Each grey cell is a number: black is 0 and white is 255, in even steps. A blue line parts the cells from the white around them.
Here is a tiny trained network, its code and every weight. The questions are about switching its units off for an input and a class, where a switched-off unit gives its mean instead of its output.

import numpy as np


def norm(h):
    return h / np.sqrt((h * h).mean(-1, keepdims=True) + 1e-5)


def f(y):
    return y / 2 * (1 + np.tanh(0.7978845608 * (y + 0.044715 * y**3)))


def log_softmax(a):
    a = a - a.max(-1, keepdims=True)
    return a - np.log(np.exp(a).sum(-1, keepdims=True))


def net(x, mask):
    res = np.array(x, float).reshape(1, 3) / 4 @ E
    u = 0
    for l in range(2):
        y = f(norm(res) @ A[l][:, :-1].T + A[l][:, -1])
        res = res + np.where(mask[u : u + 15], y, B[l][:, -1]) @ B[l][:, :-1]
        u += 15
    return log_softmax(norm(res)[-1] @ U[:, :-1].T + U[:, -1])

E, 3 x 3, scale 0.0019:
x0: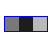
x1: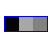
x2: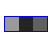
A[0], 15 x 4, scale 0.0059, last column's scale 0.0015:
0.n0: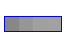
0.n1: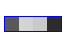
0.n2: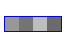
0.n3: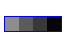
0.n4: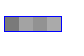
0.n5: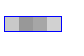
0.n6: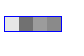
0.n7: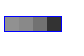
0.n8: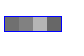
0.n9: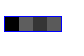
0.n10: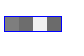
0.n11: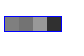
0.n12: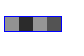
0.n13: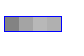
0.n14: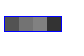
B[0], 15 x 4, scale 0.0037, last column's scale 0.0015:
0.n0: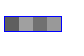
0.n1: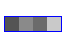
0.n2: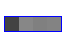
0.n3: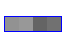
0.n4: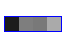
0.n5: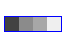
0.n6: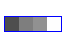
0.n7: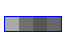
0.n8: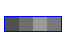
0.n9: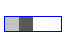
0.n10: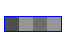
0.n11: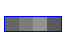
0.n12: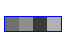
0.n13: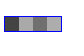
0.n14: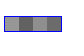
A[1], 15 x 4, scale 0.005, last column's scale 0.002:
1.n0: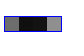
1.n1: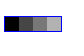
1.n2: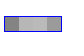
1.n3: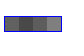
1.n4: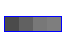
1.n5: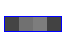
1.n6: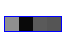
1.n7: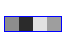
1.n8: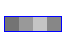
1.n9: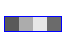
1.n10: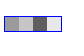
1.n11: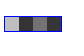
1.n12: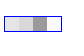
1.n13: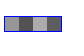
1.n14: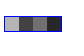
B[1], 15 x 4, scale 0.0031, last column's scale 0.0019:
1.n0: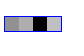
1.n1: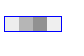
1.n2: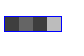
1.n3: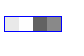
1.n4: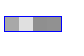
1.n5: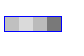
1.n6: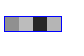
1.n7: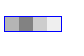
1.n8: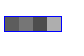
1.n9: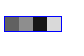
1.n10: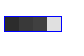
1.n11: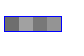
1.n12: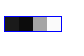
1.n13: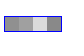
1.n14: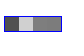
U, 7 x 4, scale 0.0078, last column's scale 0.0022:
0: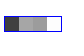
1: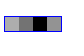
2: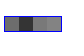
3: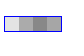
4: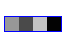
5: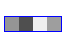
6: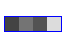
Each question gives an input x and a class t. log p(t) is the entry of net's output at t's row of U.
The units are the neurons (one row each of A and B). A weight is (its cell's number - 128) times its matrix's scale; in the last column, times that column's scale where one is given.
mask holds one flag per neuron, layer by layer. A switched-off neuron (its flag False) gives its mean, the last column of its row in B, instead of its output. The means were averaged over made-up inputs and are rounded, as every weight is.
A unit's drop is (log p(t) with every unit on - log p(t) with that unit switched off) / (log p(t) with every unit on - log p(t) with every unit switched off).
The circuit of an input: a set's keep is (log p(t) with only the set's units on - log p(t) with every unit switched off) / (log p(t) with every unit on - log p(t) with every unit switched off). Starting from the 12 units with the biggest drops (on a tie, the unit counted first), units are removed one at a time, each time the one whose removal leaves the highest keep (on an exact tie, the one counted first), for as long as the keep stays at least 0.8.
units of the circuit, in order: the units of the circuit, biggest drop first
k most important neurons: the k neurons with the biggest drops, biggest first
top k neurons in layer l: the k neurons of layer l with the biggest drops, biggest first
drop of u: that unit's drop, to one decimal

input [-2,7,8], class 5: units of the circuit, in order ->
(0.n9)
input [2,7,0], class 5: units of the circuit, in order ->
(0.n9 1.n7)
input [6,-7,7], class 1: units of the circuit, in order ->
(0.n9 1.n0 1.n6)
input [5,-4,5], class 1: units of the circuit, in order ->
(0.n9 1.n0)
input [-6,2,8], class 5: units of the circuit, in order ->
(0.n9 1.n9)
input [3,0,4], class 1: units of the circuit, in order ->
(0.n12 1.n0)
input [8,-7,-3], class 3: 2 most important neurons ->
(0.n9 0.n12)
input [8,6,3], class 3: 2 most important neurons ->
(1.n12 1.n1)
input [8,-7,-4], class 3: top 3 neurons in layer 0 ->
(0.n9 0.n12 0.n10)
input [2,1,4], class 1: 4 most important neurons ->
(0.n12 1.n0 1.n6 0.n5)
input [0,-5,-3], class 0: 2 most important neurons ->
(0.n5 0.n6)
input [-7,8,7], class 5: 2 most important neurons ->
(0.n9 1.n7)
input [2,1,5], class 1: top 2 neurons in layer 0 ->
(0.n12 0.n5)
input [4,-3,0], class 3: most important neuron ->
(1.n1)
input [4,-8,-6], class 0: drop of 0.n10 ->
0.2
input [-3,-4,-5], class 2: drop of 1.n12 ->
0.1
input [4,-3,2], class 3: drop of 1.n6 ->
-0.1
